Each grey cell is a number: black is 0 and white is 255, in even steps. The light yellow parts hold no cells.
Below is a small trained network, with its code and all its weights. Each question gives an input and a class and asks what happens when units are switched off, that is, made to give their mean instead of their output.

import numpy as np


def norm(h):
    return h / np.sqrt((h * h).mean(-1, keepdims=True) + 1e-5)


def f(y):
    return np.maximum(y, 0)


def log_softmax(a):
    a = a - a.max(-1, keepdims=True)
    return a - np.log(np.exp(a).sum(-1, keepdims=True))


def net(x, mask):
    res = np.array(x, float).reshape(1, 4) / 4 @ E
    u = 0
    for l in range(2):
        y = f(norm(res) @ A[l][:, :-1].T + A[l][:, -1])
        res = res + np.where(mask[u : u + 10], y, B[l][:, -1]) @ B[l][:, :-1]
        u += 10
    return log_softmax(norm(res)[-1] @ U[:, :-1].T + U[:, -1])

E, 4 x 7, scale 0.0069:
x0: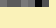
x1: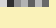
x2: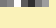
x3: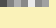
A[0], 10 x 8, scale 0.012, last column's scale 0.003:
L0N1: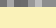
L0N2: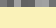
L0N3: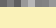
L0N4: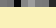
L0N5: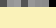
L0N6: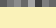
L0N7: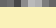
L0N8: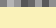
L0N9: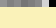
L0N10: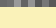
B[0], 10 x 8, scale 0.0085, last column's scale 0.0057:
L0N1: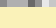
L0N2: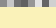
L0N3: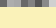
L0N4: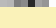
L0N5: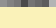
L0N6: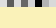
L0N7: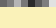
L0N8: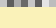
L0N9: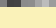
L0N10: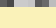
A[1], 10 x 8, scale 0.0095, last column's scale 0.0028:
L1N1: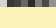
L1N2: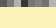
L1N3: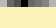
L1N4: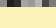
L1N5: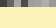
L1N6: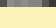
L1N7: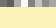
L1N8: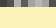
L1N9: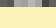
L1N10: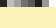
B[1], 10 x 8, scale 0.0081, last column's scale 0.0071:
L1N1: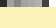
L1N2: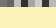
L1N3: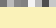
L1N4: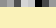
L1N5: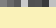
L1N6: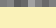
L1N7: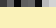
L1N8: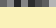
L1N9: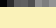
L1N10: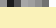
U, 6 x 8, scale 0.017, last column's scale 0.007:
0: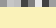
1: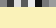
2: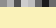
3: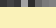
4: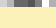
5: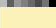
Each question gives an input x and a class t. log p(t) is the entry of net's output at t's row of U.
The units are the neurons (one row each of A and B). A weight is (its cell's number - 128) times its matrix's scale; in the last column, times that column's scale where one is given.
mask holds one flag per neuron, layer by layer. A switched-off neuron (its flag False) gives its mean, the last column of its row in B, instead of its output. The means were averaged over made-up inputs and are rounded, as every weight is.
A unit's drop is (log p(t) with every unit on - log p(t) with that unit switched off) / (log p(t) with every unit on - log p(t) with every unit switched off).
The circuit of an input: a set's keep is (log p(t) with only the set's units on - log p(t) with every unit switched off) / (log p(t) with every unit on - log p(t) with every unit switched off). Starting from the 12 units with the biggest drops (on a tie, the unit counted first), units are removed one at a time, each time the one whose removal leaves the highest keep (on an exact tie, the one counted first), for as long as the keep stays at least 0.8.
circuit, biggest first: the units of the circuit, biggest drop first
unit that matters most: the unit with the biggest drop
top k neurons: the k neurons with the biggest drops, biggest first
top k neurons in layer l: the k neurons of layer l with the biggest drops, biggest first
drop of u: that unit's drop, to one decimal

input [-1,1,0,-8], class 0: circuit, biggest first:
[L1N7]
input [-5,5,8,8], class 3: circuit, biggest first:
[L1N7, L1N8, L0N6]
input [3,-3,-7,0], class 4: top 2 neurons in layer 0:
[L0N4, L0N3]
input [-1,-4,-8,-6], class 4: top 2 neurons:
[L0N4, L0N1]
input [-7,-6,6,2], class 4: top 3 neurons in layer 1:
[L1N1, L1N8, L1N3]
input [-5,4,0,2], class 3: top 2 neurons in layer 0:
[L0N4, L0N6]
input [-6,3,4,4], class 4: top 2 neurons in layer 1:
[L1N1, L1N10]
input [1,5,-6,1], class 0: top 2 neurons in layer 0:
[L0N4, L0N10]
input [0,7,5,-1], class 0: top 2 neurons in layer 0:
[L0N10, L0N2]
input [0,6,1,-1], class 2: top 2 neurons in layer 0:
[L0N10, L0N1]
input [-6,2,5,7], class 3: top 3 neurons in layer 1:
[L1N8, L1N5, L1N7]
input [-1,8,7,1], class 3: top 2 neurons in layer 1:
[L1N7, L1N8]
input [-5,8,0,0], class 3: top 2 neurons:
[L1N7, L0N4]
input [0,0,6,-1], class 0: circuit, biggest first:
[L0N2]
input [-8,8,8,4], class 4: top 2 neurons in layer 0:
[L0N2, L0N10]
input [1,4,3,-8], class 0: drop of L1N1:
-0.1
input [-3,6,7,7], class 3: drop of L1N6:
0.0
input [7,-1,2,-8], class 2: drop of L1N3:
0.1
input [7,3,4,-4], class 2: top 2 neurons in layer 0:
[L0N6, L0N7]
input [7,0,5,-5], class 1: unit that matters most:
L0N4
